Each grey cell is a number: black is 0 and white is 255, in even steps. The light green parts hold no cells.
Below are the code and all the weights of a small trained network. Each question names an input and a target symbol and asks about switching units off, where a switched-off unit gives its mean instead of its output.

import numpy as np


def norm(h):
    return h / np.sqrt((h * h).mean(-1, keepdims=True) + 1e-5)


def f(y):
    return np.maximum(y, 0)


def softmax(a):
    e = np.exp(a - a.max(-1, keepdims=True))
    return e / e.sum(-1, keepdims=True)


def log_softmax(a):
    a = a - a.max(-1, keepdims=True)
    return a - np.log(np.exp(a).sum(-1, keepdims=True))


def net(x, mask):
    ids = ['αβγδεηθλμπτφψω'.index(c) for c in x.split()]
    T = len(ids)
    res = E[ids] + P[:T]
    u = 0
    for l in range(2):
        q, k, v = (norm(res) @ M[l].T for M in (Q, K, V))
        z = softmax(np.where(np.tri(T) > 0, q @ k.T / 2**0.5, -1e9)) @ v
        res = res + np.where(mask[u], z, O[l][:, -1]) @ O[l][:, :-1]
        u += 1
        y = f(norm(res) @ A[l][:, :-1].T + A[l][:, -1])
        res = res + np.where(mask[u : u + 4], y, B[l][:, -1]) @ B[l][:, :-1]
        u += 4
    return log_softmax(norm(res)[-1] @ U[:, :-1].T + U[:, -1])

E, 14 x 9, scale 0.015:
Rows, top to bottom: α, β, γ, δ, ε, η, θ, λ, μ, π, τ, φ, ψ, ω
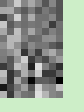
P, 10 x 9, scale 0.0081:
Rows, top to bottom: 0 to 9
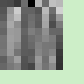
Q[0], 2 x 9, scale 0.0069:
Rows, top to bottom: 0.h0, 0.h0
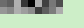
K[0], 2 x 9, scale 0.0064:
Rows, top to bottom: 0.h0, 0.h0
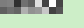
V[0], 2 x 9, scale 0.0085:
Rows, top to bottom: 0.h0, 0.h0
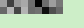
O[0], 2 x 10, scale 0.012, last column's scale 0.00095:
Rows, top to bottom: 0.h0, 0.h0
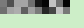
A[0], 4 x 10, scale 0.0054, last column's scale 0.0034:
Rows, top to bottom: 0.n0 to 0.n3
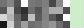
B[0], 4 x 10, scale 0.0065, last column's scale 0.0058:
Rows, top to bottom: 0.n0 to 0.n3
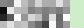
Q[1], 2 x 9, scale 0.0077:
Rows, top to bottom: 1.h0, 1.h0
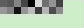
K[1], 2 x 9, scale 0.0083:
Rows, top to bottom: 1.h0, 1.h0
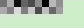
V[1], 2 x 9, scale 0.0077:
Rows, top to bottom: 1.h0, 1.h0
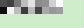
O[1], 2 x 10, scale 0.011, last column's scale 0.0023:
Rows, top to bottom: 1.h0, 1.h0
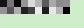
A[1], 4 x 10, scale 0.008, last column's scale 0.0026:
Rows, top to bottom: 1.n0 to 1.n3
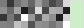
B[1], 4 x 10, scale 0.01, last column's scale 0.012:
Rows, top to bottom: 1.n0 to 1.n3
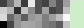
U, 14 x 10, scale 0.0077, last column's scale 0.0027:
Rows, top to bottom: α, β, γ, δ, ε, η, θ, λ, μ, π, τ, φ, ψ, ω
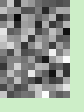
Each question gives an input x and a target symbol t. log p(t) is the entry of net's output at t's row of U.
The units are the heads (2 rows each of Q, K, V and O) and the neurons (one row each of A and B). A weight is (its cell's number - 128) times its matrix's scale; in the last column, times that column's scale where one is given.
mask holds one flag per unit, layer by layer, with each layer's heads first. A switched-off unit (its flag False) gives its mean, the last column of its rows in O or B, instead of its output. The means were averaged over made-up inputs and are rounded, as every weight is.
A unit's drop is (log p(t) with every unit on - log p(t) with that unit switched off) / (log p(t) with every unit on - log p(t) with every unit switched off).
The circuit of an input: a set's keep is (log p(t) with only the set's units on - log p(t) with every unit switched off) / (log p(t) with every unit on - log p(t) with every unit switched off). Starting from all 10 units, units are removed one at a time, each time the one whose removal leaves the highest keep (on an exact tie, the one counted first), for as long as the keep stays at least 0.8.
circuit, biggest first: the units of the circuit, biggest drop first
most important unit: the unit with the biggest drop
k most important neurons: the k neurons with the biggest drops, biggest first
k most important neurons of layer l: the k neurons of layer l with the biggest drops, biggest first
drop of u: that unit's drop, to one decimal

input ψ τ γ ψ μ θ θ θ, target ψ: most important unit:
0.n2
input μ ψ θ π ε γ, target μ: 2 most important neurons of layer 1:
(1.n3; 1.n1)
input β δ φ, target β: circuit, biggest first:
(1.h0; 0.h0)
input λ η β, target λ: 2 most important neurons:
(0.n2; 1.n1)
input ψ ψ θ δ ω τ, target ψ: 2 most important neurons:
(1.n1; 0.n0)
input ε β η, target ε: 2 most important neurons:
(1.n2; 0.n2)
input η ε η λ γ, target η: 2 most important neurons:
(1.n1; 0.n2)
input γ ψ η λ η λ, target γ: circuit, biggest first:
(1.h0; 1.n2; 1.n1)
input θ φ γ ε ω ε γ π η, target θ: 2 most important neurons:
(1.n1; 0.n0)
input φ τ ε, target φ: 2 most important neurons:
(0.n2; 1.n1)
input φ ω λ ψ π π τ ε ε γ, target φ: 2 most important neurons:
(0.n2; 0.n0)
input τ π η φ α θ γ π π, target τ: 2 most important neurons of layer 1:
(1.n2; 1.n0)
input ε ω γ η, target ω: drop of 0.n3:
-0.1
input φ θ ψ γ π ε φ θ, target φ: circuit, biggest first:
(1.h0)
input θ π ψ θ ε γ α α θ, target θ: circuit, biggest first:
(0.h0; 1.h0; 1.n1)
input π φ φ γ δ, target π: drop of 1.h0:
0.2
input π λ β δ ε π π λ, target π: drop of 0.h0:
0.3
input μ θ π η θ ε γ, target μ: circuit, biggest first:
(0.h0; 1.h0)
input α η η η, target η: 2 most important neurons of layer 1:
(1.n1; 1.n0)
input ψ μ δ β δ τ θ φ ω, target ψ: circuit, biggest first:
(1.h0)
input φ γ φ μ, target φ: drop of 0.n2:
0.3
